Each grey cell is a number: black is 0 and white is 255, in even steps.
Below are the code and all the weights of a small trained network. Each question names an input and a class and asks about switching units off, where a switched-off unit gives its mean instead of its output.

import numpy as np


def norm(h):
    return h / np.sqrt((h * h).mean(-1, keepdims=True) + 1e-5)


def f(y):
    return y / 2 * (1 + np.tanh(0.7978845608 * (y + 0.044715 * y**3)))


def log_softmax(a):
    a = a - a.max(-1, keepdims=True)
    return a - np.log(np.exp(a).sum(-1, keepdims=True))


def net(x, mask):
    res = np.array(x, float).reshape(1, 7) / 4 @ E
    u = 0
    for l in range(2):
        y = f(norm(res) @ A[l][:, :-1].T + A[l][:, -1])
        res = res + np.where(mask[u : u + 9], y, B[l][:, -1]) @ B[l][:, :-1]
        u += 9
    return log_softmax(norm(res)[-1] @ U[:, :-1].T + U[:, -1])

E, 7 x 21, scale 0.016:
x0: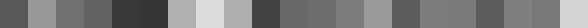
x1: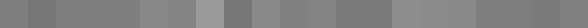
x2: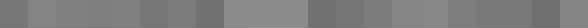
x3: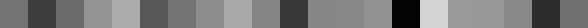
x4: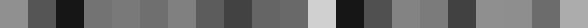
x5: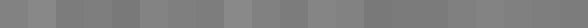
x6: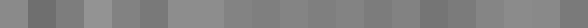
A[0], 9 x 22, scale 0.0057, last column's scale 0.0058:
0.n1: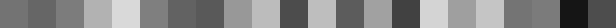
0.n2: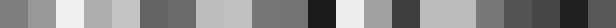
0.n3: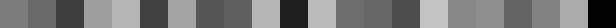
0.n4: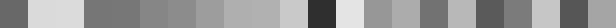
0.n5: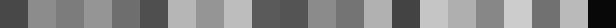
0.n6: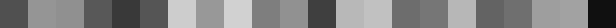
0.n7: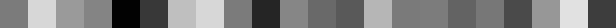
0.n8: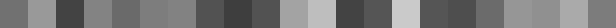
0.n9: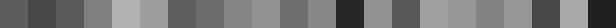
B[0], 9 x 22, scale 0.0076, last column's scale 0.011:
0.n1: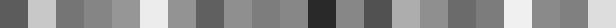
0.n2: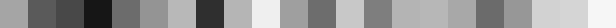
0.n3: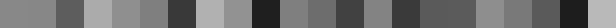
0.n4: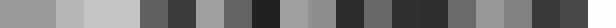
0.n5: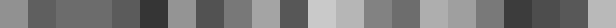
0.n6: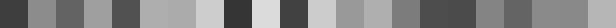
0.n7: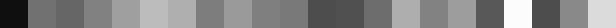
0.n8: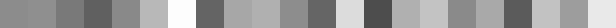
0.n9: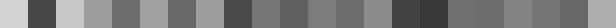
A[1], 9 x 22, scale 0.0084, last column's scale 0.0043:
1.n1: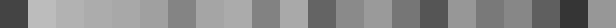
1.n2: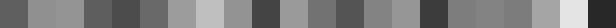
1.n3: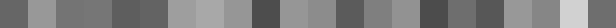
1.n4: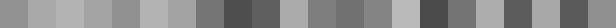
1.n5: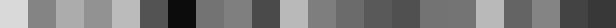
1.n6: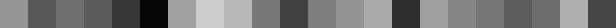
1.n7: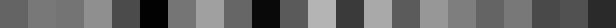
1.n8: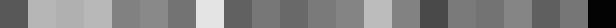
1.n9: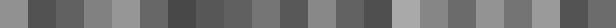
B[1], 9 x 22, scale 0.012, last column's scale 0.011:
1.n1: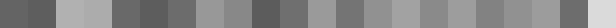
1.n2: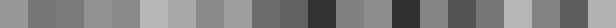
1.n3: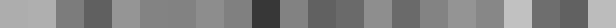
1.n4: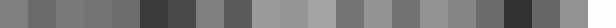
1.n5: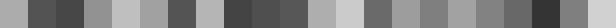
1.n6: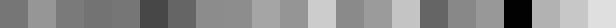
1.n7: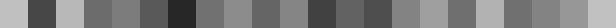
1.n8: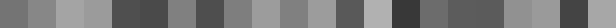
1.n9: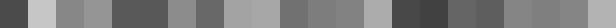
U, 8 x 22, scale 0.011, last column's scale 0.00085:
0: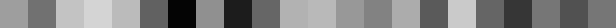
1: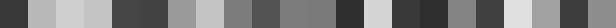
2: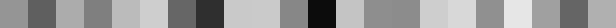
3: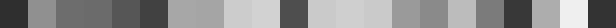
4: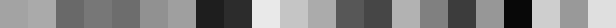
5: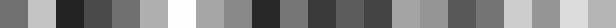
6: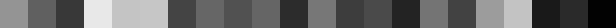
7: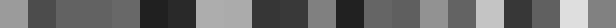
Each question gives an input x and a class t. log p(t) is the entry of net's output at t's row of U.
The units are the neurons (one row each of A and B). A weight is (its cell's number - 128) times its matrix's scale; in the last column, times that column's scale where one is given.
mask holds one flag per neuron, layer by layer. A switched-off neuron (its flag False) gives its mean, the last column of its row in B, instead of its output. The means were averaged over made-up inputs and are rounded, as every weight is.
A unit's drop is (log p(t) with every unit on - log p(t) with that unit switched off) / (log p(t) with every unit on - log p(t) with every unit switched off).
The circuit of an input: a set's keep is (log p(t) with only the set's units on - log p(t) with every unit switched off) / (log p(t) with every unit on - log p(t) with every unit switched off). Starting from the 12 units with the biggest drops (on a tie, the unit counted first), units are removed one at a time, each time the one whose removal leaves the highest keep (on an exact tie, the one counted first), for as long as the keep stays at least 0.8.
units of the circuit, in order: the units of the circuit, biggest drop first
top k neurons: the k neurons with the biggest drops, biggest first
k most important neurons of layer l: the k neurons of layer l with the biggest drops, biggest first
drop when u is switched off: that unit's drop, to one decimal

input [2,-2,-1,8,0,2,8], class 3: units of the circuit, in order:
[1.n6]
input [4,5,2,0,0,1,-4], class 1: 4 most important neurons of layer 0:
[0.n7; 0.n2; 0.n8; 0.n6]
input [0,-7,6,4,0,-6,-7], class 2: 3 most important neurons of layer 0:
[0.n1; 0.n4; 0.n2]
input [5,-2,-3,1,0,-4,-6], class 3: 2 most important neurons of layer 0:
[0.n5; 0.n4]
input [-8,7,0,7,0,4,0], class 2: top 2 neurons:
[0.n1; 0.n4]
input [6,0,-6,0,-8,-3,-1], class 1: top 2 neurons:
[0.n4; 0.n7]
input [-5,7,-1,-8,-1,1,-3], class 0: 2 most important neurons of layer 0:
[0.n4; 0.n2]
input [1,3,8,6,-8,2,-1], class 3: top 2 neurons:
[0.n2; 0.n6]
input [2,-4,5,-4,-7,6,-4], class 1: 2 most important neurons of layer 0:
[0.n6; 0.n4]
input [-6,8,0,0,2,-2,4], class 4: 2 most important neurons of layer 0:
[0.n4; 0.n7]
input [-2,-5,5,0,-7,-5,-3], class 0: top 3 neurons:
[0.n4; 0.n8; 0.n7]
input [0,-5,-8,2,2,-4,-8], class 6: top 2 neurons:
[0.n1; 1.n6]
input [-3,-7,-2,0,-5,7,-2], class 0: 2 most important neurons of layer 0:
[0.n4; 0.n8]
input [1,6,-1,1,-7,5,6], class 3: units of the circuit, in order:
[0.n6]
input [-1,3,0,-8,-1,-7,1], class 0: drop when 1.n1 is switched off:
0.0
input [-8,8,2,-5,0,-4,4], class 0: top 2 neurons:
[0.n2; 1.n5]
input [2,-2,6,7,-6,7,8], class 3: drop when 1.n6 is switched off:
0.1
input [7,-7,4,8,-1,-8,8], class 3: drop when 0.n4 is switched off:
0.1
